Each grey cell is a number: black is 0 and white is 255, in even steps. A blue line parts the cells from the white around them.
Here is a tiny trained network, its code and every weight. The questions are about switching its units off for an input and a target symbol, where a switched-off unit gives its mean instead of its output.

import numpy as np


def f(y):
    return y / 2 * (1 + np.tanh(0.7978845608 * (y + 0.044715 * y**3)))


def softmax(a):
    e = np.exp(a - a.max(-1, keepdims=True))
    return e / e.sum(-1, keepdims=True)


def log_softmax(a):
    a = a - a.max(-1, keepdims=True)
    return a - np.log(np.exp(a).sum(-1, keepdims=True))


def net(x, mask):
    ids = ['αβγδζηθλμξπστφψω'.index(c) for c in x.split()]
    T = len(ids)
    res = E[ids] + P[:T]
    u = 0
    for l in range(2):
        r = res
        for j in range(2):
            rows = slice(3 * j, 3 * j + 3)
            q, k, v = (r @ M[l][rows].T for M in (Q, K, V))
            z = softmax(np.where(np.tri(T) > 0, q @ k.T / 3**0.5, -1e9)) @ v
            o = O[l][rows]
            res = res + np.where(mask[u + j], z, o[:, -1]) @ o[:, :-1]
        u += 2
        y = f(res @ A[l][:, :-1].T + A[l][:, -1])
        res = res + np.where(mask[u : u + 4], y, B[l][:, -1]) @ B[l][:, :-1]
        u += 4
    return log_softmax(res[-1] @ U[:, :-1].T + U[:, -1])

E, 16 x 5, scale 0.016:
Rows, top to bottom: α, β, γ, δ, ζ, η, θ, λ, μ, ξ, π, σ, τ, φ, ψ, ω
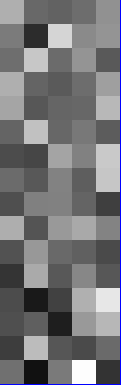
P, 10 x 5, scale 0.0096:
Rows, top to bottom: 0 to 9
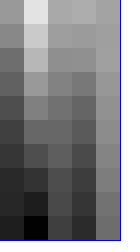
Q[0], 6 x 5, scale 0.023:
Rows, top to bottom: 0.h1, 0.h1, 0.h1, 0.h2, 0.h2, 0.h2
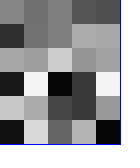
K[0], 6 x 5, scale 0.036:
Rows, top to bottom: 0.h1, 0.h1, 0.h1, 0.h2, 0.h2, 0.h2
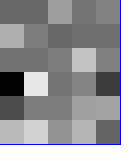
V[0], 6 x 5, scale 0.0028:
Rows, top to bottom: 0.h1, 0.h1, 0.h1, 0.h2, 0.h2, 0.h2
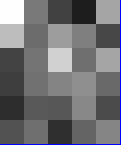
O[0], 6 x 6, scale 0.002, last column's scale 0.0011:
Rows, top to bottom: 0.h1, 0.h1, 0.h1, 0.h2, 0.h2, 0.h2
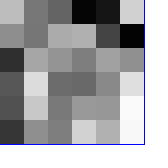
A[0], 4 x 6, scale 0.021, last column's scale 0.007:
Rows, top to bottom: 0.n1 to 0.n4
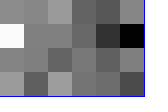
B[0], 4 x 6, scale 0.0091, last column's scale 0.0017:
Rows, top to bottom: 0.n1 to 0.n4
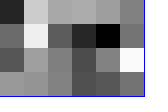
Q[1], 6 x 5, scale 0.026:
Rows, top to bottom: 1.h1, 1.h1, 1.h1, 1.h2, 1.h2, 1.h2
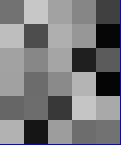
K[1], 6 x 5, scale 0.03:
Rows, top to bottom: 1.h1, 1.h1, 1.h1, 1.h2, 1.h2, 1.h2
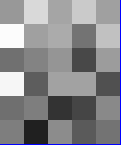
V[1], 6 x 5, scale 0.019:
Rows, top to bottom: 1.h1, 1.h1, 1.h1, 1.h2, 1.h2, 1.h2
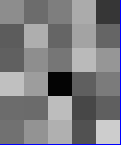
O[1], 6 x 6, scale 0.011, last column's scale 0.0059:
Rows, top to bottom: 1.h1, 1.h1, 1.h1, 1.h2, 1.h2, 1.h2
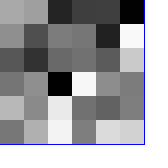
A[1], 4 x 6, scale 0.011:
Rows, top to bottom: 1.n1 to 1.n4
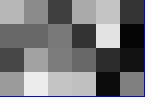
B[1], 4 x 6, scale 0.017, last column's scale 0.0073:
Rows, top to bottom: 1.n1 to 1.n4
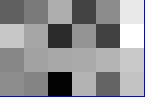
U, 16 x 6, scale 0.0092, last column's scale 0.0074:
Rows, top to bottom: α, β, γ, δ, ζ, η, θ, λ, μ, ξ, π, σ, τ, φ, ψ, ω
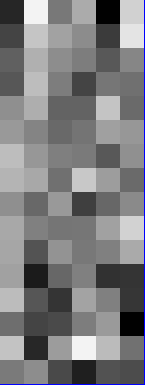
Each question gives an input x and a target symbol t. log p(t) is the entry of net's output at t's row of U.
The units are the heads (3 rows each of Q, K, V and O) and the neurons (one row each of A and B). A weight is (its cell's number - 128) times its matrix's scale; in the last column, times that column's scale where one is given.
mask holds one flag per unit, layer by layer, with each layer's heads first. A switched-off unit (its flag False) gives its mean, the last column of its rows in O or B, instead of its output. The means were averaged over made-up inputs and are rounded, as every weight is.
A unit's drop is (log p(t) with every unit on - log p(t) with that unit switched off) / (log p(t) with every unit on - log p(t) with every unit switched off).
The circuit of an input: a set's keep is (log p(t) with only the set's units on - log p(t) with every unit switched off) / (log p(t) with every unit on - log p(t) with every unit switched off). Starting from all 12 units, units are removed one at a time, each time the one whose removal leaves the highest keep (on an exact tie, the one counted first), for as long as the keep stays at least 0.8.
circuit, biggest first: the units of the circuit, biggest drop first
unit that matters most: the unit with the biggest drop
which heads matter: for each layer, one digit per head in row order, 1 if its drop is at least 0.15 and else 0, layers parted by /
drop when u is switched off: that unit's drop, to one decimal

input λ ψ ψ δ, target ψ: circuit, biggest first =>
1.h1, 1.h2, 1.n2
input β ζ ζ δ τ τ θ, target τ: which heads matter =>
00 / 11
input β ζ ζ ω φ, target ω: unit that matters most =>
1.h1
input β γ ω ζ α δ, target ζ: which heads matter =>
10 / 11
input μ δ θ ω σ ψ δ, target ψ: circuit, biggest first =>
1.h2, 1.h1, 1.n2
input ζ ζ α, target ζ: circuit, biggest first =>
1.h1, 1.h2, 1.n1
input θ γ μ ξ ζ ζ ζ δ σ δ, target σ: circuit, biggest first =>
1.h2, 1.h1, 0.n3
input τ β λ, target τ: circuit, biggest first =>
1.n2, 1.h2, 1.h1, 0.n1
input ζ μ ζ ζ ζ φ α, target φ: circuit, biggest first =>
1.h2, 1.n1, 1.n2
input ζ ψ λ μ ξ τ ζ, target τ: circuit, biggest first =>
1.n2, 1.h2, 1.h1
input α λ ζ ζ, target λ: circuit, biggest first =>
1.n2, 1.h1
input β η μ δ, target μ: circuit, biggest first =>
1.h2, 0.n1
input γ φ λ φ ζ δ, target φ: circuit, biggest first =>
1.h2, 1.h1, 1.n1
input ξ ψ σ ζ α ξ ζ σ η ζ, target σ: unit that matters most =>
0.h2
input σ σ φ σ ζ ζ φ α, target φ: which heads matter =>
00 / 01
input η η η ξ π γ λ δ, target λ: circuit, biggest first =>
1.h1, 1.n2
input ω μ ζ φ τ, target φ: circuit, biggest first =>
1.h2, 1.n1
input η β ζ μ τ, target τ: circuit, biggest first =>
1.n2, 1.h2
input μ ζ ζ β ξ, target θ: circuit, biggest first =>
1.h2, 1.n2, 1.h1
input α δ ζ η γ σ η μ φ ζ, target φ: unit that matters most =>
1.h2
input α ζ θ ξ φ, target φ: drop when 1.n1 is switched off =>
0.1
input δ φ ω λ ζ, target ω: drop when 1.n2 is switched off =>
0.0
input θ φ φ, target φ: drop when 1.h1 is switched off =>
0.2
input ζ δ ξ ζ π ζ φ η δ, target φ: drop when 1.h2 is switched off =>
0.9
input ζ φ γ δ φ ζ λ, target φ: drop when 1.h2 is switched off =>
1.0
